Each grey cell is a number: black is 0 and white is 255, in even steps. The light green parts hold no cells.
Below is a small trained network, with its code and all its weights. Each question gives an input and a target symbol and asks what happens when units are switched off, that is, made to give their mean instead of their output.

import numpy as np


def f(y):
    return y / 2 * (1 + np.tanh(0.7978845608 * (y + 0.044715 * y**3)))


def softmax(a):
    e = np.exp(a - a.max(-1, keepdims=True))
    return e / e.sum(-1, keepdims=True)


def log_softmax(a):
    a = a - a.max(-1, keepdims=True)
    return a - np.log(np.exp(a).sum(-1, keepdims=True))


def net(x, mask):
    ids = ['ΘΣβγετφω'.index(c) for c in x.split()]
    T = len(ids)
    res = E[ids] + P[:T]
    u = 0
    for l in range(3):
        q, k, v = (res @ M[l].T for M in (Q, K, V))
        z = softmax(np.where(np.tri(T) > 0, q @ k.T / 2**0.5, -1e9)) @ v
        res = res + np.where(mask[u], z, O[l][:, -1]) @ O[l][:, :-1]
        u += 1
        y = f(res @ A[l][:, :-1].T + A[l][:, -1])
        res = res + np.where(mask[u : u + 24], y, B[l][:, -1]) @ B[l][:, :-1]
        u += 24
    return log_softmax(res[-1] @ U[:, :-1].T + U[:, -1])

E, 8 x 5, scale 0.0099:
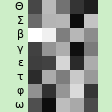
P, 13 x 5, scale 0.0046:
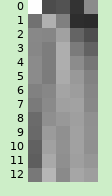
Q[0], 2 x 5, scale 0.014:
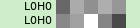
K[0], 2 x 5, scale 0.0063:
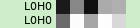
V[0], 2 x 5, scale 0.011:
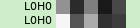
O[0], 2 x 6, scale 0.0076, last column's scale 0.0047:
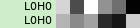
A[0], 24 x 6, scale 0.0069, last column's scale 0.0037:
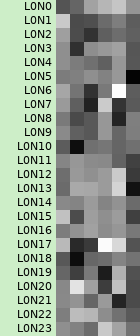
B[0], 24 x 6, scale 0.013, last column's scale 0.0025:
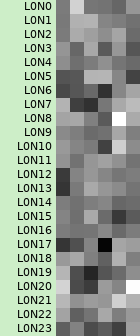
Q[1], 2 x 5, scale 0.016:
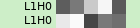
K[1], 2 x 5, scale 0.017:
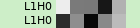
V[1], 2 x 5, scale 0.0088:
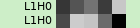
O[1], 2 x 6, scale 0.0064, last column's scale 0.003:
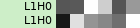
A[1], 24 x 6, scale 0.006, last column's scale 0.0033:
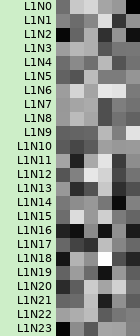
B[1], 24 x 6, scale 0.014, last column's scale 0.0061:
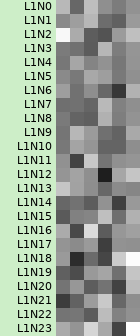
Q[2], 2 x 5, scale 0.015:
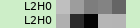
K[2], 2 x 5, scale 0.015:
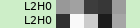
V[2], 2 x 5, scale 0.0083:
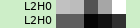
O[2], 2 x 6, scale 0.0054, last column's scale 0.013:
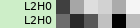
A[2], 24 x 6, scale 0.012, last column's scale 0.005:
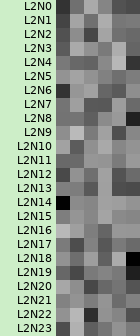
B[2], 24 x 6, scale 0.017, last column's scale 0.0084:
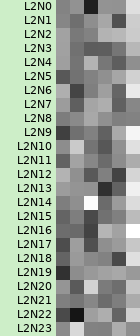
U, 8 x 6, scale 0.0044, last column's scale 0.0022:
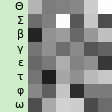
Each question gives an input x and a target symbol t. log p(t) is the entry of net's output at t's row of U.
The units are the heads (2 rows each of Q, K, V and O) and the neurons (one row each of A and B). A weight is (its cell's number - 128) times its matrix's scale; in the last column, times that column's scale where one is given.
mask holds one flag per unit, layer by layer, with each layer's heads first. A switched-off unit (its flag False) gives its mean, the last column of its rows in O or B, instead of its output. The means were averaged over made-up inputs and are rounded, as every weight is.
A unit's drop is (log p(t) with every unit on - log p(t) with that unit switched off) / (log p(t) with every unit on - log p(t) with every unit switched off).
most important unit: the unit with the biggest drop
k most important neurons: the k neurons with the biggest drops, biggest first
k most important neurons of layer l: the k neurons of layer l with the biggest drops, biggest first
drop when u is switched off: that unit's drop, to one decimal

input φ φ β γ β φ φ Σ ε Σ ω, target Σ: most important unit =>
L0N20
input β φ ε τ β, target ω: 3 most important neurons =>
L2N14, L2N1, L1N23
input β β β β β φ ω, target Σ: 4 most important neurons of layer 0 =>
L0N8, L0N10, L0N20, L0N18
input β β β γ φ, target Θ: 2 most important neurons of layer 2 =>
L2N18, L2N14
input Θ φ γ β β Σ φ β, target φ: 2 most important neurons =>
L0N19, L0N20
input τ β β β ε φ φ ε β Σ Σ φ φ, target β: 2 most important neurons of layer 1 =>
L1N11, L1N18
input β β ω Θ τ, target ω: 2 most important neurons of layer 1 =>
L1N23, L1N19
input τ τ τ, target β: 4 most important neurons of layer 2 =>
L2N18, L2N16, L2N17, L2N5
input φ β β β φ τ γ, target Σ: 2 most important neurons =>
L2N14, L0N8
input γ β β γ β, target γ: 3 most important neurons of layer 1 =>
L1N6, L1N23, L1N2
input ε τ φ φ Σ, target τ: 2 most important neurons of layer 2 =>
L2N16, L2N20
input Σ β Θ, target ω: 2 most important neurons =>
L2N1, L1N23
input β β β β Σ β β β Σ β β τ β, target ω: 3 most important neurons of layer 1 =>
L1N23, L1N15, L1N16
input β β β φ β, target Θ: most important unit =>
L1H0
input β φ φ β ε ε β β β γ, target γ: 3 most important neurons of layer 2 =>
L2N14, L2N12, L2N9
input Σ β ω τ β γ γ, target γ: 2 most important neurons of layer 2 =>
L2N12, L2N0
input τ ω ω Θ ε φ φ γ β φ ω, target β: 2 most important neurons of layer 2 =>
L2N17, L2N18
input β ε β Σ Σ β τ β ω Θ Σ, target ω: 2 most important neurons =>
L2N14, L2N1
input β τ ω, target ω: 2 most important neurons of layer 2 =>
L2N14, L2N1
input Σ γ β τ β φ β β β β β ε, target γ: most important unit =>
L0H0
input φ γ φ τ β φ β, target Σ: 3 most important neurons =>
L2N14, L0N8, L1N18
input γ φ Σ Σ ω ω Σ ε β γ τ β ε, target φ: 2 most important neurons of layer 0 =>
L0N15, L0N19
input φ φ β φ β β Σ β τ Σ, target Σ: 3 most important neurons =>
L2N14, L0N8, L1N20
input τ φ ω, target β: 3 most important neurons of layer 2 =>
L2N18, L2N17, L2N16
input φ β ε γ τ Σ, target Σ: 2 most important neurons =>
L2N14, L0N8
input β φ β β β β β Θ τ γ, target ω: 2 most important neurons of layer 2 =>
L2N14, L2N1
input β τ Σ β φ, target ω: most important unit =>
L1H0
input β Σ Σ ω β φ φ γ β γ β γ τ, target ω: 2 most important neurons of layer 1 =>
L1N23, L1N12
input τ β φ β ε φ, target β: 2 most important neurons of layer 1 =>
L1N11, L1N12
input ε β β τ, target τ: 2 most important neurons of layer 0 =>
L0N15, L0N19
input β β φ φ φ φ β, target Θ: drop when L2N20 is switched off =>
0.1
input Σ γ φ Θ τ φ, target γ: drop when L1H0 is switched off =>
1.1
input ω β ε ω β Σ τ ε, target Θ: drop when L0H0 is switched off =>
0.5
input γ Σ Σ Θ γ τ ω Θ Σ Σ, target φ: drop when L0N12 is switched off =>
0.0
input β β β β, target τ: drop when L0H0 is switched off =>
0.1
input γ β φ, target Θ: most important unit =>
L2H0
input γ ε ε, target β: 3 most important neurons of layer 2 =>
L2N19, L2N17, L2N6
